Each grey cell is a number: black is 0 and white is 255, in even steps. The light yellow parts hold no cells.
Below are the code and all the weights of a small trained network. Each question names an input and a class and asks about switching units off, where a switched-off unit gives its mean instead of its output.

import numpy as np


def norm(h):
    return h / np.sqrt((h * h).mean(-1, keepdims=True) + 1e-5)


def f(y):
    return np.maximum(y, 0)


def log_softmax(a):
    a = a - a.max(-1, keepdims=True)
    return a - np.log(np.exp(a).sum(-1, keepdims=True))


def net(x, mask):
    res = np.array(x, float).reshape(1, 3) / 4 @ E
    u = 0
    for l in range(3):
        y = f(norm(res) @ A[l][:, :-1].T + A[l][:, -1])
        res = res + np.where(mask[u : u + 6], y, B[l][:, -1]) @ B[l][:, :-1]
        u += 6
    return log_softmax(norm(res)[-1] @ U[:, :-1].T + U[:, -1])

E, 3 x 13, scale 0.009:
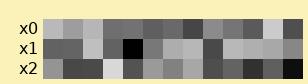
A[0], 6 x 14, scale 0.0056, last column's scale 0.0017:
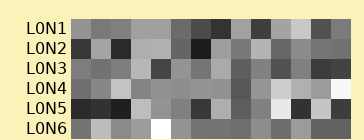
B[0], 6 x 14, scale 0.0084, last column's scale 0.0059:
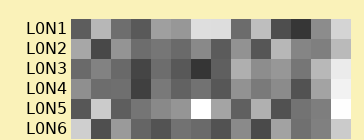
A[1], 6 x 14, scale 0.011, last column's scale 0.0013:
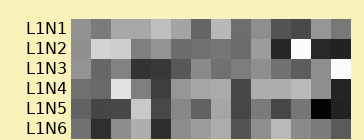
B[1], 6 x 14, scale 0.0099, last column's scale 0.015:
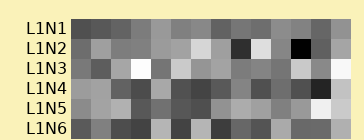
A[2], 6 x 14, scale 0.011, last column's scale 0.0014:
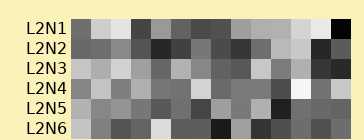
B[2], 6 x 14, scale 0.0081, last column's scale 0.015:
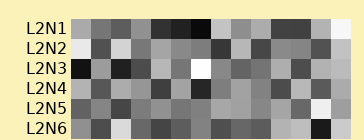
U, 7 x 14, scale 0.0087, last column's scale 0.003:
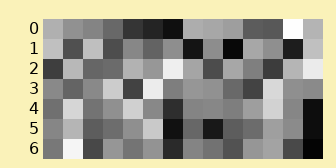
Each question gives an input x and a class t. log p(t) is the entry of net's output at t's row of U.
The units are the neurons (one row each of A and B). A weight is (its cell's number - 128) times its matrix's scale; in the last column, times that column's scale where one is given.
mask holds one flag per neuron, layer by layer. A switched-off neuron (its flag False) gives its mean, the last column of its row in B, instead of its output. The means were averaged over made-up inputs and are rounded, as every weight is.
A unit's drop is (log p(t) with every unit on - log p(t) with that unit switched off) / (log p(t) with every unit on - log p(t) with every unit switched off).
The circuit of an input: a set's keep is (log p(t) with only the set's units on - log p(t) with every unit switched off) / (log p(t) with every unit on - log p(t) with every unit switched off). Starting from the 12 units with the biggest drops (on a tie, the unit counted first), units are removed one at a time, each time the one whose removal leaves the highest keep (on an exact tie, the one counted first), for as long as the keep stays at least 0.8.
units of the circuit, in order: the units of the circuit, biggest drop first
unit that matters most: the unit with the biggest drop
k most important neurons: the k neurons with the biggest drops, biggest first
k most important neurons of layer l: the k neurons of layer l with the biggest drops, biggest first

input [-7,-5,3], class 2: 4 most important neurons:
(L0N5 L1N4 L1N3 L2N1)
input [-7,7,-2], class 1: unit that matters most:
L1N4
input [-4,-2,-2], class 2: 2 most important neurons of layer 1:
(L1N3 L1N5)
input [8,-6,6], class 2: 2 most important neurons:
(L1N2 L2N1)
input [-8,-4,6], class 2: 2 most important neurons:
(L0N5 L2N1)
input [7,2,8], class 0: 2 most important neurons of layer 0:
(L0N5 L0N3)
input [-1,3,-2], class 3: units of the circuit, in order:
(L1N3 L1N5)
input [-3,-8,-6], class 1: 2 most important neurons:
(L1N5 L2N6)
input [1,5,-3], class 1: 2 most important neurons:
(L1N5 L1N4)
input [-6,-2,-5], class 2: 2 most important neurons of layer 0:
(L0N5 L0N3)
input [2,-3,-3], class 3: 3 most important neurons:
(L1N5 L1N4 L0N6)
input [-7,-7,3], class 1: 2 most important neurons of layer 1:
(L1N3 L1N2)
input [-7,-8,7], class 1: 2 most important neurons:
(L1N3 L2N1)
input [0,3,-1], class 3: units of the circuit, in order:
(L1N3)
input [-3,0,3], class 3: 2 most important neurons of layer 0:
(L0N3 L0N5)
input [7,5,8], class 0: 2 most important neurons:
(L1N5 L0N5)
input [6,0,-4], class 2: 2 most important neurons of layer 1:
(L1N2 L1N5)
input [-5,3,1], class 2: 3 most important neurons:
(L0N5 L2N1 L1N3)
